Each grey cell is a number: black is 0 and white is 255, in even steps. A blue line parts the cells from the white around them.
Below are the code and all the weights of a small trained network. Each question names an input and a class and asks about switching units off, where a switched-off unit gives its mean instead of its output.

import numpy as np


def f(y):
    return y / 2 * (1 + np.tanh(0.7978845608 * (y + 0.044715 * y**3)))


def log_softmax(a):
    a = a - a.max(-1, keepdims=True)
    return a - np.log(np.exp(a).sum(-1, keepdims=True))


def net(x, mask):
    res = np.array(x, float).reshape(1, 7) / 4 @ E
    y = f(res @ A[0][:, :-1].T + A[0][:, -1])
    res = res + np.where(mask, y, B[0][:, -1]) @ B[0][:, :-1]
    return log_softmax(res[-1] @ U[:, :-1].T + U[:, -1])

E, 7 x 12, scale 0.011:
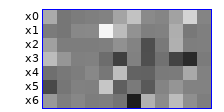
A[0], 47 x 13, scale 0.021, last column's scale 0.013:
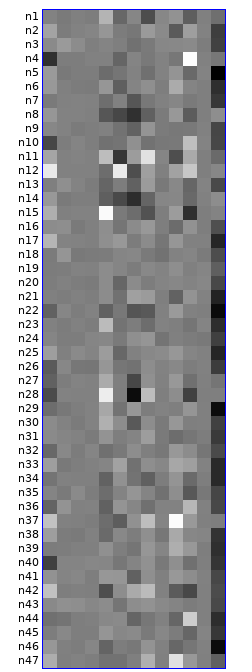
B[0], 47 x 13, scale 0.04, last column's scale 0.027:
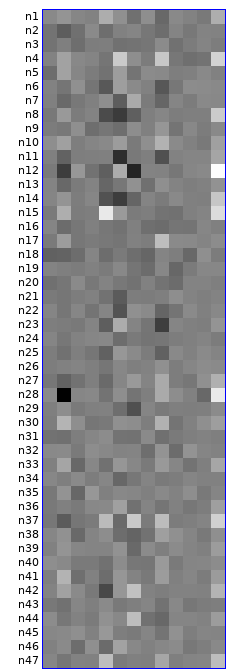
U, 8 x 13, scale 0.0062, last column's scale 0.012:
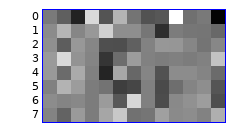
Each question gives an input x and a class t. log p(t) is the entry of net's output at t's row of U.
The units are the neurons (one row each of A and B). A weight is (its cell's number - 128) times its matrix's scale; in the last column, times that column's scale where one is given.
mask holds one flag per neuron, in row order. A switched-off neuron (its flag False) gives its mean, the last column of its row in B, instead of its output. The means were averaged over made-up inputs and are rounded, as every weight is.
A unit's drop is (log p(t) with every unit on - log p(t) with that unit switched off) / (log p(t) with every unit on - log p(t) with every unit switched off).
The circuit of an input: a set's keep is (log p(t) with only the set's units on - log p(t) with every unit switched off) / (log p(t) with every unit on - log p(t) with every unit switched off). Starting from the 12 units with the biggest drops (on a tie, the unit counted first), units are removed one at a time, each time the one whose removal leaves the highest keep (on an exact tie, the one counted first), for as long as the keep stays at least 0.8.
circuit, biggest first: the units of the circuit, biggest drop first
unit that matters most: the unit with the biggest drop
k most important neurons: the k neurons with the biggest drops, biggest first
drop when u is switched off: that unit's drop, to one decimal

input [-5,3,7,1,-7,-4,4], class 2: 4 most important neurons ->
[n8, n14, n4, n28]
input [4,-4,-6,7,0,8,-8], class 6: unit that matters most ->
n12
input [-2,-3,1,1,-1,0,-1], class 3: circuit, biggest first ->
[n28, n12]
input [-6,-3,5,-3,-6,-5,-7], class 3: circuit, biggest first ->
[n12, n28]
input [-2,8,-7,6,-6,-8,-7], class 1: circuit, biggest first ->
[n15, n28]
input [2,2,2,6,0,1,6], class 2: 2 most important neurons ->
[n8, n14]
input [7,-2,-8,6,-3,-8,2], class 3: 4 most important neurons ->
[n42, n28, n15, n46]
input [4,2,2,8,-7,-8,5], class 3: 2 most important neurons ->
[n42, n28]
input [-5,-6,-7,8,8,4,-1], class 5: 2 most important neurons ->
[n28, n4]
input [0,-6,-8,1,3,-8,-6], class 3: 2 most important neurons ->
[n12, n28]
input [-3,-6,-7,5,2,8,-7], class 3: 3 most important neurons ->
[n28, n12, n15]
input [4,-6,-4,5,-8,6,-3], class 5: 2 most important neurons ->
[n28, n11]
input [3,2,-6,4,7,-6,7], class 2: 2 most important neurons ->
[n15, n4]
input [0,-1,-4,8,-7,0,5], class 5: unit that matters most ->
n11
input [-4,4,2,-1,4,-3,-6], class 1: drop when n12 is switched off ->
0.2
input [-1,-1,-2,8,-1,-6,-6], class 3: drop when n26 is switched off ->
0.0
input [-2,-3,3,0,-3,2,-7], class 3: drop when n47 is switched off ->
0.2
